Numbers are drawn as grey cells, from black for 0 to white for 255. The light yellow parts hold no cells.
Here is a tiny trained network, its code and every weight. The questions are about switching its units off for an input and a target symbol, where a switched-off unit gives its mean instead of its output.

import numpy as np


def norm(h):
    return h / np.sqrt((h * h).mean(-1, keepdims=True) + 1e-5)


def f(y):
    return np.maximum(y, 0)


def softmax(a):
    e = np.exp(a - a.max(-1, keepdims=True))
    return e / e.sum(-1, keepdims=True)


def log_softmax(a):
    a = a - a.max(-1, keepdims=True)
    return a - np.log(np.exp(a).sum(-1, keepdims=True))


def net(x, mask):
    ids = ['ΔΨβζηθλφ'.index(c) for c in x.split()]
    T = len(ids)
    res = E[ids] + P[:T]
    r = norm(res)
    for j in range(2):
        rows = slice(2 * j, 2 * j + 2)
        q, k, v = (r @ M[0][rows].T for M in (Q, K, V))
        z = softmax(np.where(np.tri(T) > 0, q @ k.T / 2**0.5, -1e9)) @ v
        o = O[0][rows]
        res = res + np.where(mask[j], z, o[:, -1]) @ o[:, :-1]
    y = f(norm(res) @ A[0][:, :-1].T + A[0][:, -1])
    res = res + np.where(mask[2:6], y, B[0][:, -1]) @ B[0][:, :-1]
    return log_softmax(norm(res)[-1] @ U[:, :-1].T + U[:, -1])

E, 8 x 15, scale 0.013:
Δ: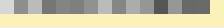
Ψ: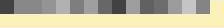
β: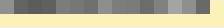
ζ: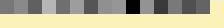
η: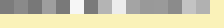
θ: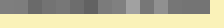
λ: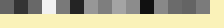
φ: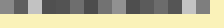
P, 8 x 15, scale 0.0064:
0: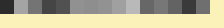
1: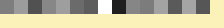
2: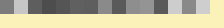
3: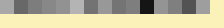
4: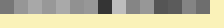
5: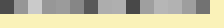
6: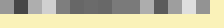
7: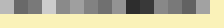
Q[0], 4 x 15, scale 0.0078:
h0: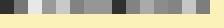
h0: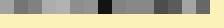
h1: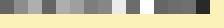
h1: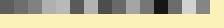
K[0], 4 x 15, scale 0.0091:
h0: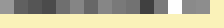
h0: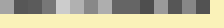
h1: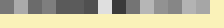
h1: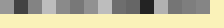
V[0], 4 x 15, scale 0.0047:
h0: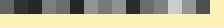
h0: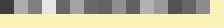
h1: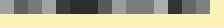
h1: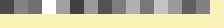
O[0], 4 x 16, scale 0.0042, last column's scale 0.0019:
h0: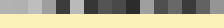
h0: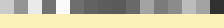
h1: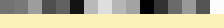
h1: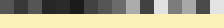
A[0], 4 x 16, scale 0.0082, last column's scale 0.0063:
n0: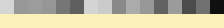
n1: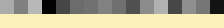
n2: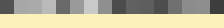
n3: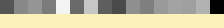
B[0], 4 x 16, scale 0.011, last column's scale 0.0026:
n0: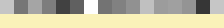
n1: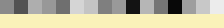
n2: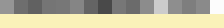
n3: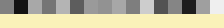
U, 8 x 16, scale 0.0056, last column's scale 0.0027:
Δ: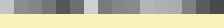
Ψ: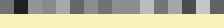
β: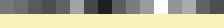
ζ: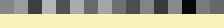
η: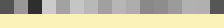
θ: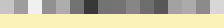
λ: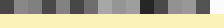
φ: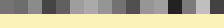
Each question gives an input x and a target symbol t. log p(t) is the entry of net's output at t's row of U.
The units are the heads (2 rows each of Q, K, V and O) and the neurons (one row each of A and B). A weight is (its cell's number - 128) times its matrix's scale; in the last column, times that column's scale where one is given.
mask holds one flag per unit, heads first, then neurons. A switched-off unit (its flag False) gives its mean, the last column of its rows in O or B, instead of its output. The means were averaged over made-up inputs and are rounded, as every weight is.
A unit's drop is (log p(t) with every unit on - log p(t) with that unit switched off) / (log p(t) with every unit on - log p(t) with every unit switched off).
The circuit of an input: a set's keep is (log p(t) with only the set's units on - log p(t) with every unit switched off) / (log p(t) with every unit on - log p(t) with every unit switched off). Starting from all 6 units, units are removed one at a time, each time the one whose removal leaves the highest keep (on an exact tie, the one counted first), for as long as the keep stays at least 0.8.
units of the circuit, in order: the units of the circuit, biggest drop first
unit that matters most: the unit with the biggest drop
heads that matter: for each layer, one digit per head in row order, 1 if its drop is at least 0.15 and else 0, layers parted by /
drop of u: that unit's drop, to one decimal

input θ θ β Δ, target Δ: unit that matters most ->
n0
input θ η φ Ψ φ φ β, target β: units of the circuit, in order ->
[h1, n3]
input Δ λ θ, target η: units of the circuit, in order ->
[h1, h0]
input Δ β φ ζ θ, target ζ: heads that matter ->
11
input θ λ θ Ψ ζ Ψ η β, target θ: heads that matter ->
10
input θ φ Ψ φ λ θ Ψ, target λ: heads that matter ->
01
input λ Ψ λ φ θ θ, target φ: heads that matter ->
00
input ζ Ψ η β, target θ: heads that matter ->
11
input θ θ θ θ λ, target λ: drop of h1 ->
0.5
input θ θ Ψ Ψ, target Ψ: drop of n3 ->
1.3
